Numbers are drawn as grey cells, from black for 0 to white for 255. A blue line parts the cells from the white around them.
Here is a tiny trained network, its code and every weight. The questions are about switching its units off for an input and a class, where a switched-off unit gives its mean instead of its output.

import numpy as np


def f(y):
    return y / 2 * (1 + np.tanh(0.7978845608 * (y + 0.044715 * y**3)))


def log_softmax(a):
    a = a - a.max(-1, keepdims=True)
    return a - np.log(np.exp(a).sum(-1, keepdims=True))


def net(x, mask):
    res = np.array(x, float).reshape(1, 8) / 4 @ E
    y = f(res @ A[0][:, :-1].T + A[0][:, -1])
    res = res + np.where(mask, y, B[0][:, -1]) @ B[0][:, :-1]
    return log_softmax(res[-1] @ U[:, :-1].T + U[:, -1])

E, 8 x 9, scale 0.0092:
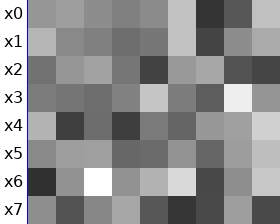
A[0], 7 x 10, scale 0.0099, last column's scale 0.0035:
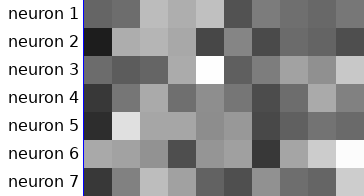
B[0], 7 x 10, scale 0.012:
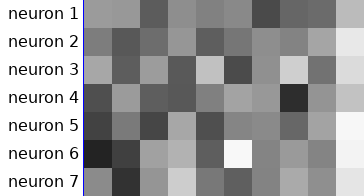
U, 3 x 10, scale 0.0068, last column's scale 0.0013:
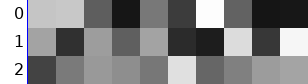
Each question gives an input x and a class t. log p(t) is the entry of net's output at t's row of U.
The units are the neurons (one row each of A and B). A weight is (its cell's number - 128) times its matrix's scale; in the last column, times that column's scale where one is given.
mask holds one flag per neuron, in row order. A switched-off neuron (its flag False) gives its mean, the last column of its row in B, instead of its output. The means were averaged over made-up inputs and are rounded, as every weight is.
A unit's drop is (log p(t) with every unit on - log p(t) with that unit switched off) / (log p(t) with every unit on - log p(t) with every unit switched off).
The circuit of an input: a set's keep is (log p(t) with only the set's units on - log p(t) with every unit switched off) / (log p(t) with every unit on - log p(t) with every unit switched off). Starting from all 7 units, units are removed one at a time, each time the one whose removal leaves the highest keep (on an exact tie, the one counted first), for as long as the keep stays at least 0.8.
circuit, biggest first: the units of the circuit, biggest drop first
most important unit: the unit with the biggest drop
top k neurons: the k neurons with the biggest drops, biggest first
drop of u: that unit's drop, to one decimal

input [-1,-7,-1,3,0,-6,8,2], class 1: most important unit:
neuron 3
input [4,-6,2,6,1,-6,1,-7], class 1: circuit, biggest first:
(neuron 3; neuron 6)
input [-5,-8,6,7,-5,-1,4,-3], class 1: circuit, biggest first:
(neuron 6; neuron 7)
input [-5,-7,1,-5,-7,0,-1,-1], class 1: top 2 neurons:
(neuron 7; neuron 6)
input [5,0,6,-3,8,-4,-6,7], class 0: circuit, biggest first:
(neuron 7; neuron 6)
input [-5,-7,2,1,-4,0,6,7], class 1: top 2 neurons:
(neuron 7; neuron 6)
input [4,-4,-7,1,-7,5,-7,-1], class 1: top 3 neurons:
(neuron 4; neuron 5; neuron 3)
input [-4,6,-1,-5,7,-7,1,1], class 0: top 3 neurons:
(neuron 6; neuron 7; neuron 3)
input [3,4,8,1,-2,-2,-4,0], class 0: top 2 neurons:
(neuron 6; neuron 7)
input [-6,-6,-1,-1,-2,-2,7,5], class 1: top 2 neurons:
(neuron 6; neuron 7)
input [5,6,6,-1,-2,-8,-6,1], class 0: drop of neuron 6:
0.4
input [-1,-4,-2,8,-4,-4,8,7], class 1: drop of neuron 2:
0.0
